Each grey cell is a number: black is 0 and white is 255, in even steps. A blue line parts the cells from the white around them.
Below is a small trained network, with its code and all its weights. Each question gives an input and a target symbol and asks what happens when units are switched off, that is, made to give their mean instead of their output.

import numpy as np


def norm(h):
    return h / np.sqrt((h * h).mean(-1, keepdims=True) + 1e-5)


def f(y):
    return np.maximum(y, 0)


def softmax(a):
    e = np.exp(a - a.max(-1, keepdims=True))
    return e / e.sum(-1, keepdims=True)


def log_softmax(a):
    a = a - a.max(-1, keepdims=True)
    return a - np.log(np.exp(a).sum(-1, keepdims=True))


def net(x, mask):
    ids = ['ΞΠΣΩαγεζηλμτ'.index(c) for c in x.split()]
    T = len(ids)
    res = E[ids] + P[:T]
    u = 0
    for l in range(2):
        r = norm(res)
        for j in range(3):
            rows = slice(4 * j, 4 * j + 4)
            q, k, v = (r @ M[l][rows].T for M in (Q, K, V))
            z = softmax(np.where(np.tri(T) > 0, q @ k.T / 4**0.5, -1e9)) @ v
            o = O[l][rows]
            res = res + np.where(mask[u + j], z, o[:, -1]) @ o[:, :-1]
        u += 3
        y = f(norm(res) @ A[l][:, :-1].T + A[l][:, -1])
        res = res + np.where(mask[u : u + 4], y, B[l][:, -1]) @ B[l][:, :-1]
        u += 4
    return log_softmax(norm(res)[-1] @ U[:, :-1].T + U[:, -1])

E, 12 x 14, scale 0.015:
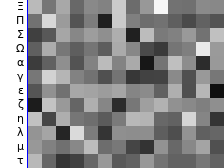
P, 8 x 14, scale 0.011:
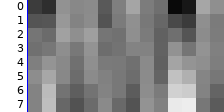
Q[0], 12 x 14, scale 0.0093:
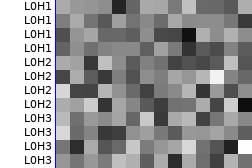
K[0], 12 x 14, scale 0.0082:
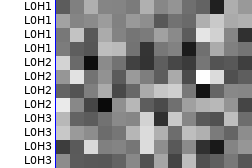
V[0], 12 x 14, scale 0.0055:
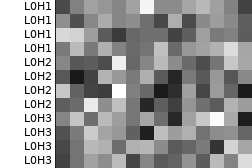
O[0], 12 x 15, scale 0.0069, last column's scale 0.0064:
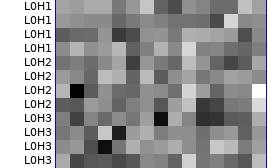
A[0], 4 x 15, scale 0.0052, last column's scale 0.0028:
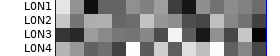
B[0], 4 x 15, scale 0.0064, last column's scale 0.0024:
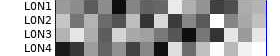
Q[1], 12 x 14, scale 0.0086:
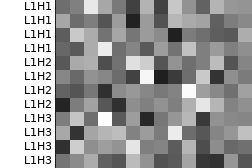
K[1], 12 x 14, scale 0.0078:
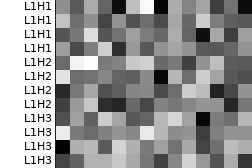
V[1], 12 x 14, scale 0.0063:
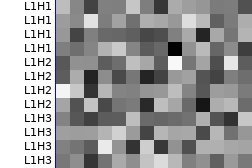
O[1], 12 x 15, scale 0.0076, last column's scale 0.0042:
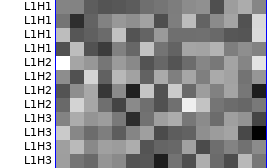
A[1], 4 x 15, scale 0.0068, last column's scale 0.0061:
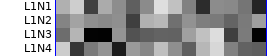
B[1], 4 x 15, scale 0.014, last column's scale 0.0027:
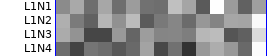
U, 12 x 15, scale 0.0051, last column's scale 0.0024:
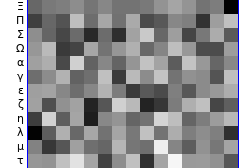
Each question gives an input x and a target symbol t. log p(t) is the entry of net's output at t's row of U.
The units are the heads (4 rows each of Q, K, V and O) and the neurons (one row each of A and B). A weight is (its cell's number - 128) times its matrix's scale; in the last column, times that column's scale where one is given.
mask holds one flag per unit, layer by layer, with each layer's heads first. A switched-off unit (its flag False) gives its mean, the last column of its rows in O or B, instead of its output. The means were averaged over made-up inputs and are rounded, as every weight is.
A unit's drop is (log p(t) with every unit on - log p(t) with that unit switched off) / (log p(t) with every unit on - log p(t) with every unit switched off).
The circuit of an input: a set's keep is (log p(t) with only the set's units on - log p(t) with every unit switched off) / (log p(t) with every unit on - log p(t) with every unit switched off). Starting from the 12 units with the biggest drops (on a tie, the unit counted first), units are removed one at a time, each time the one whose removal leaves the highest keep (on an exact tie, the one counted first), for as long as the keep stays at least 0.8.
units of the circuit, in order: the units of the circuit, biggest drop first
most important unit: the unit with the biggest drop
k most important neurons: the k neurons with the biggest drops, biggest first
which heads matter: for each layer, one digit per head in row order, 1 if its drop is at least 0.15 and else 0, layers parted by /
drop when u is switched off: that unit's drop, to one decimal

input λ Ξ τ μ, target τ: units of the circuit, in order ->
(L0H3)
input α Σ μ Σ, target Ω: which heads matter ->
001 / 100
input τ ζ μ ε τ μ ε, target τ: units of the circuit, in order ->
(L0H3, L0H1)
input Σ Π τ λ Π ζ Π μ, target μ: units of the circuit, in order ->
(L0H3, L0H2, L0H1)
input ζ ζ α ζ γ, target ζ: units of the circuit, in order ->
(L0H3, L1H2)
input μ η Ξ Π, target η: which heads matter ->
001 / 010
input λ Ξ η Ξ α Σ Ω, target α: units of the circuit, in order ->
(L1H3, L1N1, L1H2)
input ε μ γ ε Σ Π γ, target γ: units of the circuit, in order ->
(L0H1, L1H3, L0H2)
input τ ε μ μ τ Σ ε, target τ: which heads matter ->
001 / 000
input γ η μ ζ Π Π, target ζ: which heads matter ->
011 / 000
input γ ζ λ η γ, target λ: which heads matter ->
010 / 010
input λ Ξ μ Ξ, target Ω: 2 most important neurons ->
(L1N3, L0N4)
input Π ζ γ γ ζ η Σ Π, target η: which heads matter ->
011 / 010
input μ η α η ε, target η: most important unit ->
L1H2
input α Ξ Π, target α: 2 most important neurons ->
(L0N4, L1N1)
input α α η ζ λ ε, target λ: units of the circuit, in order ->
(L1H2, L0H3, L0H2)
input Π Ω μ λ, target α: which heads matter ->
010 / 001
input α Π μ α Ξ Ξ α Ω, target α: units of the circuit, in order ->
(L1H3, L1H2, L1N1)
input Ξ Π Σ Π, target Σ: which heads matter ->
111 / 101
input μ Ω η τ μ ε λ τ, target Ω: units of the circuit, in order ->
(L1N3)
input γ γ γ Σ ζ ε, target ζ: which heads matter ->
010 / 000
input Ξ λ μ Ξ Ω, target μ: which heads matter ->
010 / 000
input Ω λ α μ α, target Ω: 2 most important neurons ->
(L0N4, L1N3)
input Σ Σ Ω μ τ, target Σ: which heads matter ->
011 / 001
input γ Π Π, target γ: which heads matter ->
010 / 110
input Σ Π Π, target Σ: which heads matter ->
101 / 101
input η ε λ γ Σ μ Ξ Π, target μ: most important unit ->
L0H2
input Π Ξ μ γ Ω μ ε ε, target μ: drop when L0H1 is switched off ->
0.2
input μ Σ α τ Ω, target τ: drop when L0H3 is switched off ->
0.2
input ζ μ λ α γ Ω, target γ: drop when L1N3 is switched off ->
0.0
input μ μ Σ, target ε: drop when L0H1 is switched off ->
0.1
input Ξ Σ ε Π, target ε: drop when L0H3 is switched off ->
0.1
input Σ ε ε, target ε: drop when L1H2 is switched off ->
0.2
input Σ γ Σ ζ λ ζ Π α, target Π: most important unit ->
L0H3
